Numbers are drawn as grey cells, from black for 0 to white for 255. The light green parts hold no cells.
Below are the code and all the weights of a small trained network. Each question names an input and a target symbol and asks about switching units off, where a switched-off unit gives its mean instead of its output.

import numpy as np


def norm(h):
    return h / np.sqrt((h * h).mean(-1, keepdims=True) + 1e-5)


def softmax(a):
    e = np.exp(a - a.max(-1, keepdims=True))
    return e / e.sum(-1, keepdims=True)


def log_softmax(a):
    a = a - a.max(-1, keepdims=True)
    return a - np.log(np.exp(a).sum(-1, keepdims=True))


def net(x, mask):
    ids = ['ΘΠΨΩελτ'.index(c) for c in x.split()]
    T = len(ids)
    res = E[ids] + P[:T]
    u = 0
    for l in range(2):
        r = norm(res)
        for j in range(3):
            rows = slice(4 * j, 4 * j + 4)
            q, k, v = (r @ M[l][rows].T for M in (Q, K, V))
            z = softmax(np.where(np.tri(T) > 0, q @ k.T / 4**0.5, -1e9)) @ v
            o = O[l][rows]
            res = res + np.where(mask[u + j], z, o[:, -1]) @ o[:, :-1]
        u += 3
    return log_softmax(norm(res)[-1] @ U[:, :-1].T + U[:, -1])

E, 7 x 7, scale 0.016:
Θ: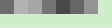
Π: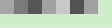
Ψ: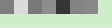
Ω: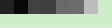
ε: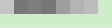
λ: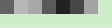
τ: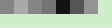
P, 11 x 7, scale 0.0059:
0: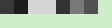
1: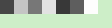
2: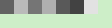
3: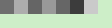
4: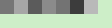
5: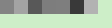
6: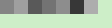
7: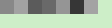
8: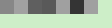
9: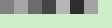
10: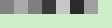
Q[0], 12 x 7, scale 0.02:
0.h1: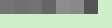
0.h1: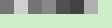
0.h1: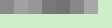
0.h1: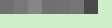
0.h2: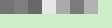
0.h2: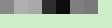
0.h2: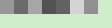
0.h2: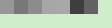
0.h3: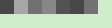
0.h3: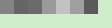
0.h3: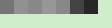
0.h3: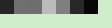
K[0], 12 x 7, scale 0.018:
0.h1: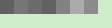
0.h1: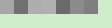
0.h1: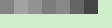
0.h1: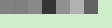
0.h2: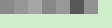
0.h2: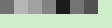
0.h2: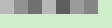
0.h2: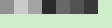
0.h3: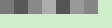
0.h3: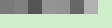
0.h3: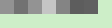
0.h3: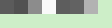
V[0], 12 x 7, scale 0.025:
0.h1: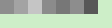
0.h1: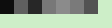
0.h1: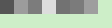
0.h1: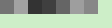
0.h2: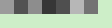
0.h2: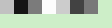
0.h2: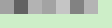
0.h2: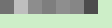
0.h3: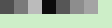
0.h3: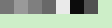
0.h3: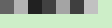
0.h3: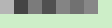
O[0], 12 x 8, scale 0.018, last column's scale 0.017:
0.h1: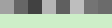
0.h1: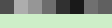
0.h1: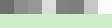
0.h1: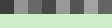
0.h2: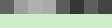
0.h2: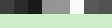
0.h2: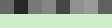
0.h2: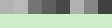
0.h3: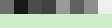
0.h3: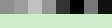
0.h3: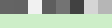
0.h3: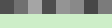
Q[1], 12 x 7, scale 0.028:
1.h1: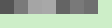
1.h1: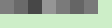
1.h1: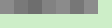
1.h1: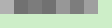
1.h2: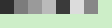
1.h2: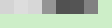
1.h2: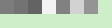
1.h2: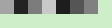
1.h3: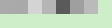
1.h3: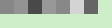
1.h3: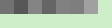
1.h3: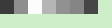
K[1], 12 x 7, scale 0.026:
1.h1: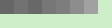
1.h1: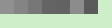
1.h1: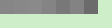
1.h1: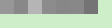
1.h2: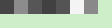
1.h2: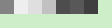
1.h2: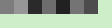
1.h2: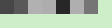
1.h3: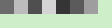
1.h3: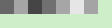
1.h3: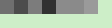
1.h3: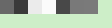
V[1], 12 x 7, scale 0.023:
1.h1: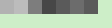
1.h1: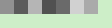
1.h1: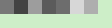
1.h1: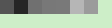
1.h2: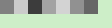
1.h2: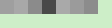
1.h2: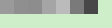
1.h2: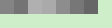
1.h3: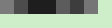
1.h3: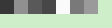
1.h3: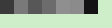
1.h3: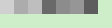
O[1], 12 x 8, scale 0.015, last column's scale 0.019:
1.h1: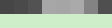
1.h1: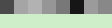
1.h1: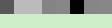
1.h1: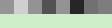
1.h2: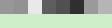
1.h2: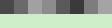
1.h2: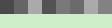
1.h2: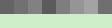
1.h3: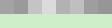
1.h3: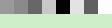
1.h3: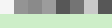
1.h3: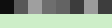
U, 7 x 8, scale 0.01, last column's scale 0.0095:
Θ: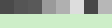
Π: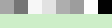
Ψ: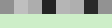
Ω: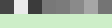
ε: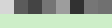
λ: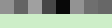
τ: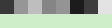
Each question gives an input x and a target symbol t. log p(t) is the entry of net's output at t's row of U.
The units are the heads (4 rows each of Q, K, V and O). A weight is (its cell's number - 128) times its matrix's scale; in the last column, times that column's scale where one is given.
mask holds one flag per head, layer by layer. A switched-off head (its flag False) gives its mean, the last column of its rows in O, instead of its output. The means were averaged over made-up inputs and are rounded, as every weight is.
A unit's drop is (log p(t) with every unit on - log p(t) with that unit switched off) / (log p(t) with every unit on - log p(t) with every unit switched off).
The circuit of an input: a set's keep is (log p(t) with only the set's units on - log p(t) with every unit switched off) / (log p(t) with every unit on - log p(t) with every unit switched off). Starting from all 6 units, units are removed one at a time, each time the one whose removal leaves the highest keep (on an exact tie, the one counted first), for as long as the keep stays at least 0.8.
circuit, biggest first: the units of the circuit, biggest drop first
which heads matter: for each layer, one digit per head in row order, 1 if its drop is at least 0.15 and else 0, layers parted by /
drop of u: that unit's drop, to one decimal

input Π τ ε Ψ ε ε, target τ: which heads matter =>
101 / 100
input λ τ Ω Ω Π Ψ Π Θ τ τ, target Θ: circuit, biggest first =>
[0.h3]
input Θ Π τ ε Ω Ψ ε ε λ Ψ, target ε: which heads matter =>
101 / 011
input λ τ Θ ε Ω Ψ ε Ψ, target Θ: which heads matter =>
011 / 101
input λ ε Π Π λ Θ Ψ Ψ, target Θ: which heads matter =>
001 / 101
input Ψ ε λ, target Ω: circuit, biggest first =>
[0.h3, 1.h1]
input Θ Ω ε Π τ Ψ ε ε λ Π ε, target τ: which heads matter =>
001 / 100
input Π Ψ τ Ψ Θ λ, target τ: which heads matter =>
000 / 001
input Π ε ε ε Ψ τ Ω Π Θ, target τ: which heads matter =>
000 / 001
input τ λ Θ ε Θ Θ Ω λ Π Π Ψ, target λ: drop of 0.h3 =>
0.6
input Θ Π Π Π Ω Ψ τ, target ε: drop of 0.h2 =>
0.5
